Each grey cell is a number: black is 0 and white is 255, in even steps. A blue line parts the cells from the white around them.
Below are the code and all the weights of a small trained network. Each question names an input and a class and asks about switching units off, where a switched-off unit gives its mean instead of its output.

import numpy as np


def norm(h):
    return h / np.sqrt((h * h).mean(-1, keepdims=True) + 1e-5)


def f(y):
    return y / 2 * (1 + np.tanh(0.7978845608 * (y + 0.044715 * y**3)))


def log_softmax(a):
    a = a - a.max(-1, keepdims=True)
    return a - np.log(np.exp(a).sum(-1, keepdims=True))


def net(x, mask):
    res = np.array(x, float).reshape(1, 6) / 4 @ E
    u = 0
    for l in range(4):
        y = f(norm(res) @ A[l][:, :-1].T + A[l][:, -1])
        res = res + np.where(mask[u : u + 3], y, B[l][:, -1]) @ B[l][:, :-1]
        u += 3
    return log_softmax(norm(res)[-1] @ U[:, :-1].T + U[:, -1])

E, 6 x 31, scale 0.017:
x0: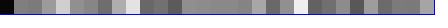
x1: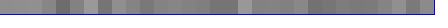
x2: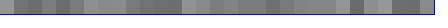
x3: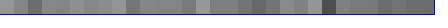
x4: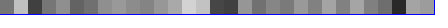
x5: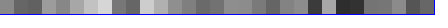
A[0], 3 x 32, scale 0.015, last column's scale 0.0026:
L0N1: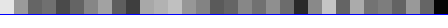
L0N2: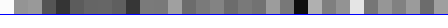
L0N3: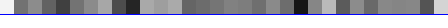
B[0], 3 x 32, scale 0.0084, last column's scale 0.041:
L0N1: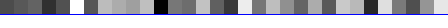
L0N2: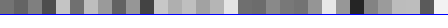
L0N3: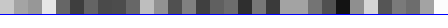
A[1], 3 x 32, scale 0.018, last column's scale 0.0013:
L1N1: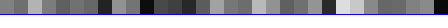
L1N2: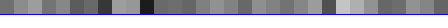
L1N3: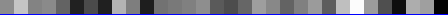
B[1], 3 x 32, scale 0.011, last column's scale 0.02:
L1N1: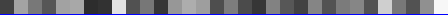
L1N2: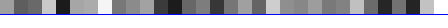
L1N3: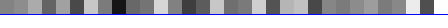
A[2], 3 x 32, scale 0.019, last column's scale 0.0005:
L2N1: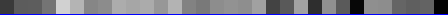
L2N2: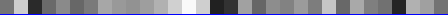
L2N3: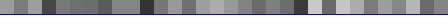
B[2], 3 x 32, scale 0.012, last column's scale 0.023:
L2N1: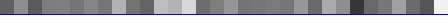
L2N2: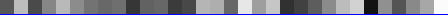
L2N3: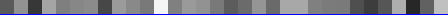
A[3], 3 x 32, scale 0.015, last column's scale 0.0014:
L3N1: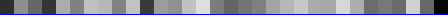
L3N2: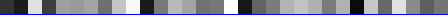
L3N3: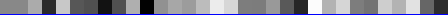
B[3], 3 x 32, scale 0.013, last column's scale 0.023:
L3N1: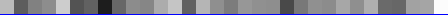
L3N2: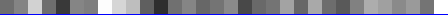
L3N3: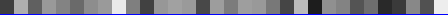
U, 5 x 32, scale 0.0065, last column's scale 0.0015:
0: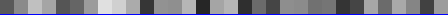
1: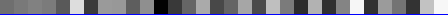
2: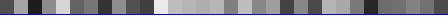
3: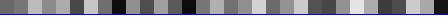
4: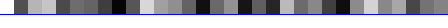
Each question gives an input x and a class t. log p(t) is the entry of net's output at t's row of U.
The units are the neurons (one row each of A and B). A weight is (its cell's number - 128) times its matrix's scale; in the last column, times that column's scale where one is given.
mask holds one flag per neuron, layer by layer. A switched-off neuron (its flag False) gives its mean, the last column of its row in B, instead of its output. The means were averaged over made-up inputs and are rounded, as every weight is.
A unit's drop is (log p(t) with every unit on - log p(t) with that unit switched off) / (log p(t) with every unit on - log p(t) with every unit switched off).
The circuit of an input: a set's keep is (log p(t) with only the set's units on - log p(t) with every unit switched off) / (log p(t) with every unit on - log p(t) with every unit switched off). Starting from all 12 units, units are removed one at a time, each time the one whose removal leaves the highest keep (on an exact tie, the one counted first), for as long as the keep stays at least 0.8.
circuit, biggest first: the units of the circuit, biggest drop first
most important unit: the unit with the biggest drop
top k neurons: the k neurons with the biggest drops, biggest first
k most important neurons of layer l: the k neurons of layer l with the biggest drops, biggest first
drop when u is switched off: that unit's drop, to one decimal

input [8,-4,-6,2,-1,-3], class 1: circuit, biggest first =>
(L0N2)
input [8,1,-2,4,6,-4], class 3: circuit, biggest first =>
(L1N3, L0N2)
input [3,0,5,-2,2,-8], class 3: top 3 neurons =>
(L1N3, L0N1, L1N2)
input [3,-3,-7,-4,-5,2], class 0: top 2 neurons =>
(L1N2, L0N3)
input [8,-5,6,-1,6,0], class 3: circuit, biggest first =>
(L0N2, L1N3)
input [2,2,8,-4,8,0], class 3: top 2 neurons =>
(L0N2, L1N3)
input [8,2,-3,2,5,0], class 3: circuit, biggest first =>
(L0N2, L1N3)
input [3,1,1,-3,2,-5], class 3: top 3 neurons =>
(L1N3, L0N1, L0N2)
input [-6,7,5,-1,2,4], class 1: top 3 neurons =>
(L0N1, L0N3, L1N3)
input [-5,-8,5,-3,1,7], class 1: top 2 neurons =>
(L0N1, L1N3)
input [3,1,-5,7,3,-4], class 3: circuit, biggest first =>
(L1N3, L0N2)
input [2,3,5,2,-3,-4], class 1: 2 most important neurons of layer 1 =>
(L1N1, L1N2)
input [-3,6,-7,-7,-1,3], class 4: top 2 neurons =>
(L0N3, L2N2)
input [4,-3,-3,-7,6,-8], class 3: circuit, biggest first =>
(L1N3)
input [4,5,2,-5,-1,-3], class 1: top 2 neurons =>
(L0N3, L0N2)
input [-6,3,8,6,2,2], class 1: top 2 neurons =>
(L0N1, L0N3)
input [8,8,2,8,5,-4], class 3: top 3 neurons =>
(L1N3, L0N2, L0N1)
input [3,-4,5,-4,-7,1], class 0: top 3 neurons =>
(L1N2, L2N2, L0N1)
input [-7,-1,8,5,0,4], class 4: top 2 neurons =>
(L0N3, L2N2)
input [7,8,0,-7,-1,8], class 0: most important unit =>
L3N2
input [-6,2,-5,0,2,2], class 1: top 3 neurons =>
(L0N1, L0N3, L1N3)
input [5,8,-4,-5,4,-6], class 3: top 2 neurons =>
(L1N3, L0N1)
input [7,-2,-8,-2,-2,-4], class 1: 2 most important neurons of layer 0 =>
(L0N3, L0N2)
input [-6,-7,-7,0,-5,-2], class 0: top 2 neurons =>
(L0N2, L2N2)
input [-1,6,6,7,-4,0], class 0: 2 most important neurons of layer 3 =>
(L3N2, L3N1)
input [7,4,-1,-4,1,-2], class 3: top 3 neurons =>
(L0N1, L1N3, L0N2)
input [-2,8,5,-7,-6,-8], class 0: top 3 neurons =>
(L0N2, L3N2, L2N2)
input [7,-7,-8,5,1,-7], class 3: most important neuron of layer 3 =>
(L3N2)
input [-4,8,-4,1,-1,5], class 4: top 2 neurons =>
(L0N3, L2N2)
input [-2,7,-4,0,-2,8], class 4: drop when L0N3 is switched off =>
0.1
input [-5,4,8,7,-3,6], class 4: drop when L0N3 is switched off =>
0.7
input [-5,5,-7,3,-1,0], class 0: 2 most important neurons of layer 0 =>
(L0N2, L0N3)
